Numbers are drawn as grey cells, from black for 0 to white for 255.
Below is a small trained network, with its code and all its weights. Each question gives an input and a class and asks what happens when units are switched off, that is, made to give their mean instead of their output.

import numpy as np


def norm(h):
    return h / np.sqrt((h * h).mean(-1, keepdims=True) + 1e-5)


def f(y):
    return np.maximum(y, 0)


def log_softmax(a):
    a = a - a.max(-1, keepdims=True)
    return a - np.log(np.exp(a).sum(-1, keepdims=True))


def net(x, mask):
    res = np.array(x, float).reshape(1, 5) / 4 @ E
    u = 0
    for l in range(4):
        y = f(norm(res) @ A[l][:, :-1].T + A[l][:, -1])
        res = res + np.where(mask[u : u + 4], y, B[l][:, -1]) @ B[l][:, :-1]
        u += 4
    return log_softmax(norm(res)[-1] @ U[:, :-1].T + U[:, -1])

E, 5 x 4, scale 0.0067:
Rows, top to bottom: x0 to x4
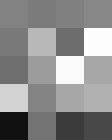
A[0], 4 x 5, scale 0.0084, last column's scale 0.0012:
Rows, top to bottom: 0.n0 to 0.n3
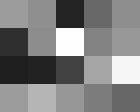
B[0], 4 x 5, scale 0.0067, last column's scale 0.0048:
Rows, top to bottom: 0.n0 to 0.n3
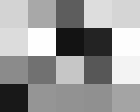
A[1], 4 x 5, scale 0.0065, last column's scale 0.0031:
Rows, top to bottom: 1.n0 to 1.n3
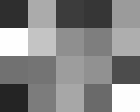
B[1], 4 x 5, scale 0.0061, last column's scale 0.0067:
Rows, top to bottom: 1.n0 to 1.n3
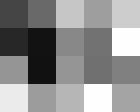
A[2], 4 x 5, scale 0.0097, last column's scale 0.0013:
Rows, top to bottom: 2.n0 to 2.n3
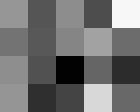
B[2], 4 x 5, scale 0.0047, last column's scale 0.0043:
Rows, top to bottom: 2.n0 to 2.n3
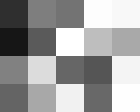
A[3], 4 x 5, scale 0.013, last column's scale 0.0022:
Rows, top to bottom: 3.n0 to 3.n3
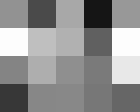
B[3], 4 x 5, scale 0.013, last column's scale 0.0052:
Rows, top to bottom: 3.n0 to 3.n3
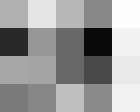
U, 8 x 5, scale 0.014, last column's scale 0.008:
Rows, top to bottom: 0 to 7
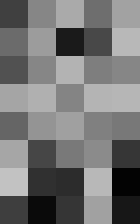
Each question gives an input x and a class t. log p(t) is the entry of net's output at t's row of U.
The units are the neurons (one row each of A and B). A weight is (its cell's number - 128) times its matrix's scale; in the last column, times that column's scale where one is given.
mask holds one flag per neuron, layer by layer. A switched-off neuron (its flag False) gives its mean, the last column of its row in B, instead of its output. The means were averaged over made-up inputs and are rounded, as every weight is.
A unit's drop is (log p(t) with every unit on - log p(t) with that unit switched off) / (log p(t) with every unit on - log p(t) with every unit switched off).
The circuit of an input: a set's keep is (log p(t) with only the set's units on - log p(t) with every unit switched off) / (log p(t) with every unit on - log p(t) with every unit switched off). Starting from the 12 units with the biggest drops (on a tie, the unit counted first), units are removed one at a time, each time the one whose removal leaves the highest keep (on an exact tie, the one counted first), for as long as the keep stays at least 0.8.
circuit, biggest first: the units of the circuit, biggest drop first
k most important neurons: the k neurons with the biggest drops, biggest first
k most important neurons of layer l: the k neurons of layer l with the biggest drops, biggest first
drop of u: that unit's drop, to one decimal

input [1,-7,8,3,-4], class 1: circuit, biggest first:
(3.n1 0.n1)
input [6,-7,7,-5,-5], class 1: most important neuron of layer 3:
(3.n1)
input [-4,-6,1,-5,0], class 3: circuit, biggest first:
(3.n0 3.n1)
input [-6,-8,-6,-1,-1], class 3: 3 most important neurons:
(3.n0 3.n1 0.n1)
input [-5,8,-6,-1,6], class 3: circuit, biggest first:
(3.n1 0.n0)
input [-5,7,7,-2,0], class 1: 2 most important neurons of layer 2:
(2.n0 2.n1)
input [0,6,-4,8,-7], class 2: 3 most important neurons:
(0.n1 3.n1 1.n1)
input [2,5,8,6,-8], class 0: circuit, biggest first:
(3.n1 3.n0)
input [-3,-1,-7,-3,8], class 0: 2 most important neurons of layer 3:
(3.n3 3.n2)
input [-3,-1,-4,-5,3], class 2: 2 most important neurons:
(1.n0 0.n1)
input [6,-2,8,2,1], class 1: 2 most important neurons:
(0.n1 3.n1)
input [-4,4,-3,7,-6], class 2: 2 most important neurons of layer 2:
(2.n1 2.n2)
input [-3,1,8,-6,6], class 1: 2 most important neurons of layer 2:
(2.n0 2.n1)
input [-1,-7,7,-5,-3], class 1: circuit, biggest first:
(0.n1)
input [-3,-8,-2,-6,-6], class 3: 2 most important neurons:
(3.n0 2.n0)
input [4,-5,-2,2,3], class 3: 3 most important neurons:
(3.n1 0.n2 0.n3)
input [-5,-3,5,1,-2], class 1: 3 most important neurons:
(0.n1 3.n1 2.n1)
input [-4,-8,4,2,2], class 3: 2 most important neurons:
(3.n0 2.n0)
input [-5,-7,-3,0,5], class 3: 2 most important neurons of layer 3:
(3.n0 3.n1)
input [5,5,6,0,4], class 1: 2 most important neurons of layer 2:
(2.n0 2.n1)
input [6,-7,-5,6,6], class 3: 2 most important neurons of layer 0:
(0.n1 0.n2)
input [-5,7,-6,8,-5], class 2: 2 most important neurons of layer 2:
(2.n3 2.n0)
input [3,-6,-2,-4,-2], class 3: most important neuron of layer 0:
(0.n3)
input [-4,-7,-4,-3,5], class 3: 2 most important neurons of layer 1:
(1.n1 1.n3)
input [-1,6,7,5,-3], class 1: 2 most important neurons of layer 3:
(3.n1 3.n3)
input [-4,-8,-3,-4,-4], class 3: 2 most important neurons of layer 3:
(3.n0 3.n1)
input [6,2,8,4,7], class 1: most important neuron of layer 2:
(2.n0)
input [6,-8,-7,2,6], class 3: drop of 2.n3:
-0.1
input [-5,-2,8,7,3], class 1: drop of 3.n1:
0.2
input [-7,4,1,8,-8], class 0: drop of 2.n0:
0.1
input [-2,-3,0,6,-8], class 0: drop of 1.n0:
0.1
